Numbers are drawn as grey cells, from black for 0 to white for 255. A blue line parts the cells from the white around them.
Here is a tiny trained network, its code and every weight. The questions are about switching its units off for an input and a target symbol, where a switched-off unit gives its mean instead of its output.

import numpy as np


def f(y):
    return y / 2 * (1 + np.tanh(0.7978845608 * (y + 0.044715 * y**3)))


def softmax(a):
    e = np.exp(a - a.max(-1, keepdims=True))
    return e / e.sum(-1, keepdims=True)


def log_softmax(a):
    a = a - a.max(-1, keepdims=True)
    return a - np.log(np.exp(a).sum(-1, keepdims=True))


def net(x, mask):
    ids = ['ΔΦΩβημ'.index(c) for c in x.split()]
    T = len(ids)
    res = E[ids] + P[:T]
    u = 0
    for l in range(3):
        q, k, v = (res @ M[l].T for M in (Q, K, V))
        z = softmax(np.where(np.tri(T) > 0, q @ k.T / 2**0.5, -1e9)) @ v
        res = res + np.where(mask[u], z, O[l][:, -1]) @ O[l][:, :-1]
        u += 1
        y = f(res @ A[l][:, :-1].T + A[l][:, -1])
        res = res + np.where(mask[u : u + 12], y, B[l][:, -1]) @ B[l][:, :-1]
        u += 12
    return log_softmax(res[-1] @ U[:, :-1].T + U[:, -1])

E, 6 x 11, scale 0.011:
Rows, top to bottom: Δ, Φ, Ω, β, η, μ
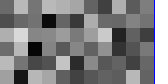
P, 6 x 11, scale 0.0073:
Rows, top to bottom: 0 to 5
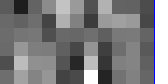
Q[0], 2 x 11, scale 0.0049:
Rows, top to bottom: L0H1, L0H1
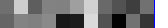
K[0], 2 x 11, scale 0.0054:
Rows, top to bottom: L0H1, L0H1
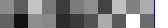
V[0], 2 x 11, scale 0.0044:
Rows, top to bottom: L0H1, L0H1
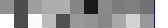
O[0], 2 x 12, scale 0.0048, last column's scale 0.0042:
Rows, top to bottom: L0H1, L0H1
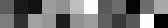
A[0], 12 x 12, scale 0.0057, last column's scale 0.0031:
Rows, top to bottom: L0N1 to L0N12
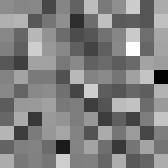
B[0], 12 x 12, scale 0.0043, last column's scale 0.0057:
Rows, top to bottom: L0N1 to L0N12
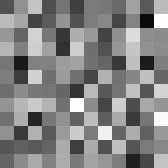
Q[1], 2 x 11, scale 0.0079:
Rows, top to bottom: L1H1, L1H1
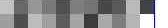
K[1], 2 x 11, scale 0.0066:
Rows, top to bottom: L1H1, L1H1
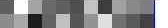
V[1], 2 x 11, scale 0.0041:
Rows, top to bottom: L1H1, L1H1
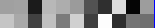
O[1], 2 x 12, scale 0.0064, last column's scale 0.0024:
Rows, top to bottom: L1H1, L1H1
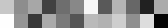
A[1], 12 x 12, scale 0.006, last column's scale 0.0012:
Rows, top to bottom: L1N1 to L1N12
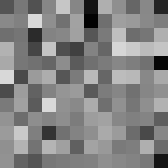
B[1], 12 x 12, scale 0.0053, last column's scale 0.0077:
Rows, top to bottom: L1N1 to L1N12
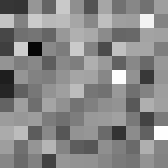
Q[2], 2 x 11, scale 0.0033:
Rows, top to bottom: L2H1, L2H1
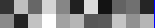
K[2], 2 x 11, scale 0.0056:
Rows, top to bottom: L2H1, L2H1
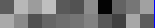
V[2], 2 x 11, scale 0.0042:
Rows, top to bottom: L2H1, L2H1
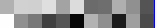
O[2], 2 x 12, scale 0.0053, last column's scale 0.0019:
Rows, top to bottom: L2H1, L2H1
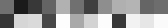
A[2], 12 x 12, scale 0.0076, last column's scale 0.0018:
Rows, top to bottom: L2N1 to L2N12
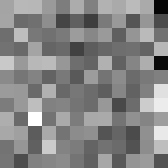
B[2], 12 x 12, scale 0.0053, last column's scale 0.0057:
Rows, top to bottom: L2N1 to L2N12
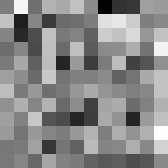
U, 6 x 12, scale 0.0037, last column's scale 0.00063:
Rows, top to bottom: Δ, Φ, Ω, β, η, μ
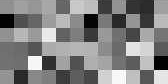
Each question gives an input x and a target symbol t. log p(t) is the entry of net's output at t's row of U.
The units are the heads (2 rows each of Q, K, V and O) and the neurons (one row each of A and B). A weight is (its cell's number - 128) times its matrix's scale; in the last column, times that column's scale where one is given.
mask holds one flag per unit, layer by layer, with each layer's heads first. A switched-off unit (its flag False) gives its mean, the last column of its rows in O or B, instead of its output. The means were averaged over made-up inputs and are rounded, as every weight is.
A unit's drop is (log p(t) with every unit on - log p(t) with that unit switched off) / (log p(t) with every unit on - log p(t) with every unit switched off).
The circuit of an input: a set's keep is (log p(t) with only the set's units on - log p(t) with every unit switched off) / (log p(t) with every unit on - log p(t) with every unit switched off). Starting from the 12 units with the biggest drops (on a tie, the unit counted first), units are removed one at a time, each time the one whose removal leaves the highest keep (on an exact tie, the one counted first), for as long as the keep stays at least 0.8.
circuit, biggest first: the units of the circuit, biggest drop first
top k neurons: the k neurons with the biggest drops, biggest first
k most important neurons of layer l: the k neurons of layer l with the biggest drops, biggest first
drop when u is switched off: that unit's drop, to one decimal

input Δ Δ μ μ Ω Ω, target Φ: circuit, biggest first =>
(L1H1; L0N3)
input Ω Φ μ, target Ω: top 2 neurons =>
(L1N2; L2N1)
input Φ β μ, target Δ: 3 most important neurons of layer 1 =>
(L1N6; L1N4; L1N2)
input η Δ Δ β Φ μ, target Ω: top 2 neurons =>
(L1N2; L0N4)
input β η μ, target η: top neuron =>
(L2N9)
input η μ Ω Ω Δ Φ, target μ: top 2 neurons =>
(L2N2; L0N8)
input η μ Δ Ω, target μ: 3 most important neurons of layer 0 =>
(L0N2; L0N8; L0N10)
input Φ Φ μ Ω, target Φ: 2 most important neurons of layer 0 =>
(L0N3; L0N4)
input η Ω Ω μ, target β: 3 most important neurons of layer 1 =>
(L1N4; L1N10; L1N2)
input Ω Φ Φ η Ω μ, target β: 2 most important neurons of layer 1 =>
(L1N4; L1N2)
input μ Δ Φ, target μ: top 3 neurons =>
(L2N2; L0N8; L1N7)
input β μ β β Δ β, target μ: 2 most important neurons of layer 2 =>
(L2N2; L2N11)
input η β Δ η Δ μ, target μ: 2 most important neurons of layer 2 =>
(L2N1; L2N9)
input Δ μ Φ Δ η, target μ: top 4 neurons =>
(L2N2; L0N8; L0N2; L1N7)
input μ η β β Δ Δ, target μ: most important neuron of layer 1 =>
(L1N10)
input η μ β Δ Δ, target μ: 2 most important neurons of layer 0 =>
(L0N10; L0N9)
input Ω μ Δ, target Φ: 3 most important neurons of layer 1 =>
(L1N1; L1N10; L1N7)
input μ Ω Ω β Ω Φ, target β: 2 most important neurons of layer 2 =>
(L2N9; L2N3)
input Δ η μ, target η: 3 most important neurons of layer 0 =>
(L0N9; L0N2; L0N4)
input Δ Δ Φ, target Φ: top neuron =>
(L0N1)
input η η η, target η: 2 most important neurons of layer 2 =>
(L2N9; L2N4)
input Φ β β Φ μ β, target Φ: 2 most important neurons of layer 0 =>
(L0N3; L0N4)
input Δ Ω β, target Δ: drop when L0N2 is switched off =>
0.2
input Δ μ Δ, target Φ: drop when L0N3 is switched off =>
0.4
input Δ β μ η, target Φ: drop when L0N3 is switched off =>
0.3
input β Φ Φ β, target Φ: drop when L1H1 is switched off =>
1.0
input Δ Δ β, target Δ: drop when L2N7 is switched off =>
0.0
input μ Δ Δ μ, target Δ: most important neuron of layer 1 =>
(L1N6)
